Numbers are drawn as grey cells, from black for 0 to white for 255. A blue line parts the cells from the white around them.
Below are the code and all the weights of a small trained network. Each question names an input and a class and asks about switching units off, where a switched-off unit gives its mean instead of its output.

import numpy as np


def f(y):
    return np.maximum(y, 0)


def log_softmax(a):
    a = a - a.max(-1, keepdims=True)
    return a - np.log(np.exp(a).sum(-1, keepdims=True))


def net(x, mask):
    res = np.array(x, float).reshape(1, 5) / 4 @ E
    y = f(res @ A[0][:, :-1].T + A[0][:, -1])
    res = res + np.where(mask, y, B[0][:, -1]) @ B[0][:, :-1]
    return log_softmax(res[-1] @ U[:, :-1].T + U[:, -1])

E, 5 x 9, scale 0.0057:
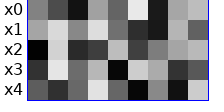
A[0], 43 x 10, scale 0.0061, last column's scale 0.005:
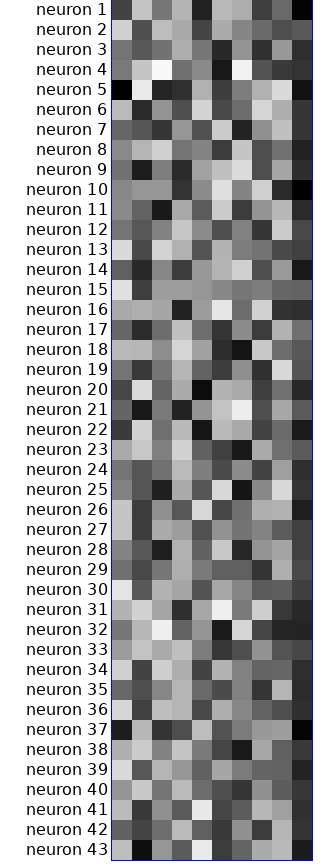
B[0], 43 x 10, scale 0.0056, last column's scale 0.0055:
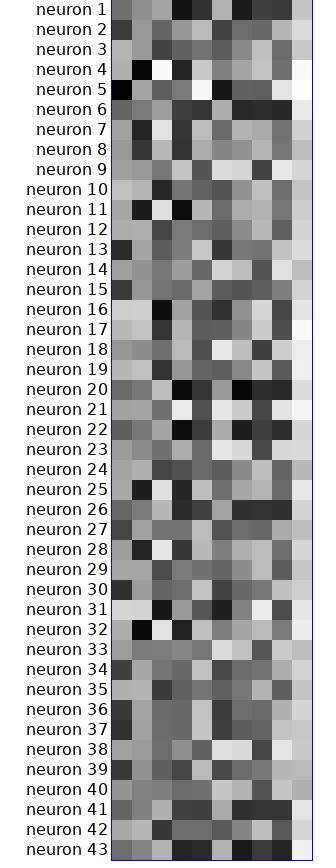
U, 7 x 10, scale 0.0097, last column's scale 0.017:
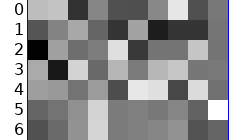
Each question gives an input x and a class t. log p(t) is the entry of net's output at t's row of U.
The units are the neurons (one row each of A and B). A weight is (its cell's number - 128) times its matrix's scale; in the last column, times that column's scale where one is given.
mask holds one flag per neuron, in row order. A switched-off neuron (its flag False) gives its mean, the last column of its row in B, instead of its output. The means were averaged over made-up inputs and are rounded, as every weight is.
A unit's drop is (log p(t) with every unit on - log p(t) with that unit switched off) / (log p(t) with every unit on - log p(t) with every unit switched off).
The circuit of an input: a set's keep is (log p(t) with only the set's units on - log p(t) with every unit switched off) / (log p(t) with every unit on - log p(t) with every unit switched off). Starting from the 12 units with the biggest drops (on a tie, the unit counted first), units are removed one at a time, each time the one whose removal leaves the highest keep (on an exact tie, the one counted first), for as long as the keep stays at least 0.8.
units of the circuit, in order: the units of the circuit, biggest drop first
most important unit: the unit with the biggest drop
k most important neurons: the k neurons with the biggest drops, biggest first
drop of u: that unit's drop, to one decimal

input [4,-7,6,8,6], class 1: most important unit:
neuron 20
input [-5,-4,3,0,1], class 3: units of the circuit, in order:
neuron 4; neuron 32
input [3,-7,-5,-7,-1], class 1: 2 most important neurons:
neuron 43; neuron 6
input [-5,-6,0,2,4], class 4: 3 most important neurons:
neuron 21; neuron 9; neuron 14
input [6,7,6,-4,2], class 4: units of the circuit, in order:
neuron 18; neuron 23
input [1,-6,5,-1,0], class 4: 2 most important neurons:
neuron 21; neuron 9
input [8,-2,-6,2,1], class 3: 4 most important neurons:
neuron 25; neuron 28; neuron 11; neuron 7
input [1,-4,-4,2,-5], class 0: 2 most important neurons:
neuron 31; neuron 16
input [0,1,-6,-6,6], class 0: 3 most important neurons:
neuron 17; neuron 19; neuron 12
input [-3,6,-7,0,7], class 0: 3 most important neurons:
neuron 17; neuron 19; neuron 5
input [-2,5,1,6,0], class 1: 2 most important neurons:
neuron 20; neuron 22
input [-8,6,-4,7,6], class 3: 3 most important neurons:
neuron 4; neuron 32; neuron 8
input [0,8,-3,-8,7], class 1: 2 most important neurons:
neuron 43; neuron 41
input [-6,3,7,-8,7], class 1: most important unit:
neuron 43
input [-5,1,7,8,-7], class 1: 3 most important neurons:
neuron 20; neuron 22; neuron 1
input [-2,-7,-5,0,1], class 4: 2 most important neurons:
neuron 21; neuron 9
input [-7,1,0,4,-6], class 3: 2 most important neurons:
neuron 4; neuron 32
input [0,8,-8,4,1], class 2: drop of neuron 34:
0.2
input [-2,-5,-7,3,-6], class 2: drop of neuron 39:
0.1
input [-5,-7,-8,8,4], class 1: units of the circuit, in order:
neuron 20
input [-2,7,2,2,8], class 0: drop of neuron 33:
0.0
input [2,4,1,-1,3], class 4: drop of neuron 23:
0.1
